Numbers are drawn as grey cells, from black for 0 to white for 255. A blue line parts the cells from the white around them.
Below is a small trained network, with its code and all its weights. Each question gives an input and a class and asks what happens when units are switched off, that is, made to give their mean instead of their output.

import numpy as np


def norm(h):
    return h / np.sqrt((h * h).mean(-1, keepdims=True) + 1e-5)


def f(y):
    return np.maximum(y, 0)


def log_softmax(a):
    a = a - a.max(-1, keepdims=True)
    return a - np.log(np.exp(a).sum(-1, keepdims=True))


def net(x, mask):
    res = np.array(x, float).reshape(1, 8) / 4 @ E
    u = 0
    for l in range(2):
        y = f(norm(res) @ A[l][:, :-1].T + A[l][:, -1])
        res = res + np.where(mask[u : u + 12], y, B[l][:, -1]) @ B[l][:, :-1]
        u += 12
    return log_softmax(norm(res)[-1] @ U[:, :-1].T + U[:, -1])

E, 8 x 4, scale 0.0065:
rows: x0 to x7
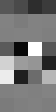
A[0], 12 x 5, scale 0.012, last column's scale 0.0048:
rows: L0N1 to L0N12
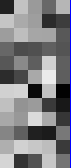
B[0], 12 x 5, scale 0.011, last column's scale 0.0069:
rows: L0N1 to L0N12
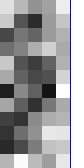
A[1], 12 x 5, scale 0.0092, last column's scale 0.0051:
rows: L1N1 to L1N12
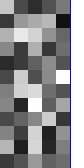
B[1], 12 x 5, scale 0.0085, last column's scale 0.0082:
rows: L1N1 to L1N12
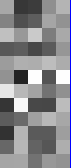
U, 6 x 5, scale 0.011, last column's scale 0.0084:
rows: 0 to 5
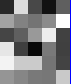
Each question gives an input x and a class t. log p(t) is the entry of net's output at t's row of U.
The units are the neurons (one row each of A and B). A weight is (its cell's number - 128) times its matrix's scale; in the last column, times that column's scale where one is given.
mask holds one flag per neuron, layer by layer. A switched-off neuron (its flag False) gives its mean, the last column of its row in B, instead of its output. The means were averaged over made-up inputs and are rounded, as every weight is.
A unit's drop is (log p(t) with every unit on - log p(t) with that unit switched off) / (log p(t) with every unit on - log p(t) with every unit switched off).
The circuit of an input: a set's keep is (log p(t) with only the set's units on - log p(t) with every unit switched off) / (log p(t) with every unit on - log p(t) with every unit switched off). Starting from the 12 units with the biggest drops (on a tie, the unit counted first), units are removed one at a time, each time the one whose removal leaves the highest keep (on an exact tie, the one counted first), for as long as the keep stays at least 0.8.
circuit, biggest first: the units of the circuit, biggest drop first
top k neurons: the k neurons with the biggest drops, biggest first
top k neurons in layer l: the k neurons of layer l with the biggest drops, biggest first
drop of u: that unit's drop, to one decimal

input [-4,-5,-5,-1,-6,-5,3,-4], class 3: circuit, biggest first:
L0N5; L0N6
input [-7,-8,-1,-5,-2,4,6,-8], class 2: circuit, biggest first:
L0N11
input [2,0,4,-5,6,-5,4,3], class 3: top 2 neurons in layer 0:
L0N2; L0N12
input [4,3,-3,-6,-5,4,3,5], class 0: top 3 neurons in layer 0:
L0N7; L0N12; L0N2
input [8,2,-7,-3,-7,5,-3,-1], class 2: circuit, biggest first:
L0N2; L0N12; L1N6
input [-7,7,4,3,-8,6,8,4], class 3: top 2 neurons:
L0N6; L0N5
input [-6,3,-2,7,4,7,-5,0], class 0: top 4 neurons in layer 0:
L0N1; L0N10; L0N9; L0N4
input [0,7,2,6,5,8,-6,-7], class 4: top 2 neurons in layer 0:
L0N12; L0N7
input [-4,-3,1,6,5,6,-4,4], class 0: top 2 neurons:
L1N8; L0N1
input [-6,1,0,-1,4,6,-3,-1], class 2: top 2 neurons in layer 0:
L0N11; L0N9
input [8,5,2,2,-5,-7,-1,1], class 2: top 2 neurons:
L0N12; L0N10
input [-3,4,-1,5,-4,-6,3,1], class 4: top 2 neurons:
L0N1; L0N7
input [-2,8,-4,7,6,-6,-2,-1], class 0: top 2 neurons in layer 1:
L1N8; L1N10
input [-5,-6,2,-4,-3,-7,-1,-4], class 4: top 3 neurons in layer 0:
L0N1; L0N10; L0N9
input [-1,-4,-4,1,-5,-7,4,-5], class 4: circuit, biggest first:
L0N1
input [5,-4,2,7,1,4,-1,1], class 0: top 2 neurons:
L1N8; L0N11
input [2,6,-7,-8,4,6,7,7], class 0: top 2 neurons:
L0N7; L0N1
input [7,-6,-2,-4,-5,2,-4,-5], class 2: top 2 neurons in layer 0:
L0N10; L0N4
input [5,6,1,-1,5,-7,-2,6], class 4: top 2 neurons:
L0N1; L0N11
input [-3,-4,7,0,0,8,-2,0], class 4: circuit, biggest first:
L0N12
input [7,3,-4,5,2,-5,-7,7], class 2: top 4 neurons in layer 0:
L0N10; L0N12; L0N7; L0N4
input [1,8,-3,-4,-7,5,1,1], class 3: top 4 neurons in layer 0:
L0N5; L0N6; L0N1; L0N7
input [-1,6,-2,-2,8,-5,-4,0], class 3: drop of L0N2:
0.3
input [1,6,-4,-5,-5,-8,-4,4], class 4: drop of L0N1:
0.7
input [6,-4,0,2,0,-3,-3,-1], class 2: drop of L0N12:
0.2
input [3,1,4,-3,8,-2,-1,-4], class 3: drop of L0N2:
0.2
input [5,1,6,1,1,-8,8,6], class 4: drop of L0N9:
0.0
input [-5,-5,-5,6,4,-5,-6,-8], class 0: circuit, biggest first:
L1N8
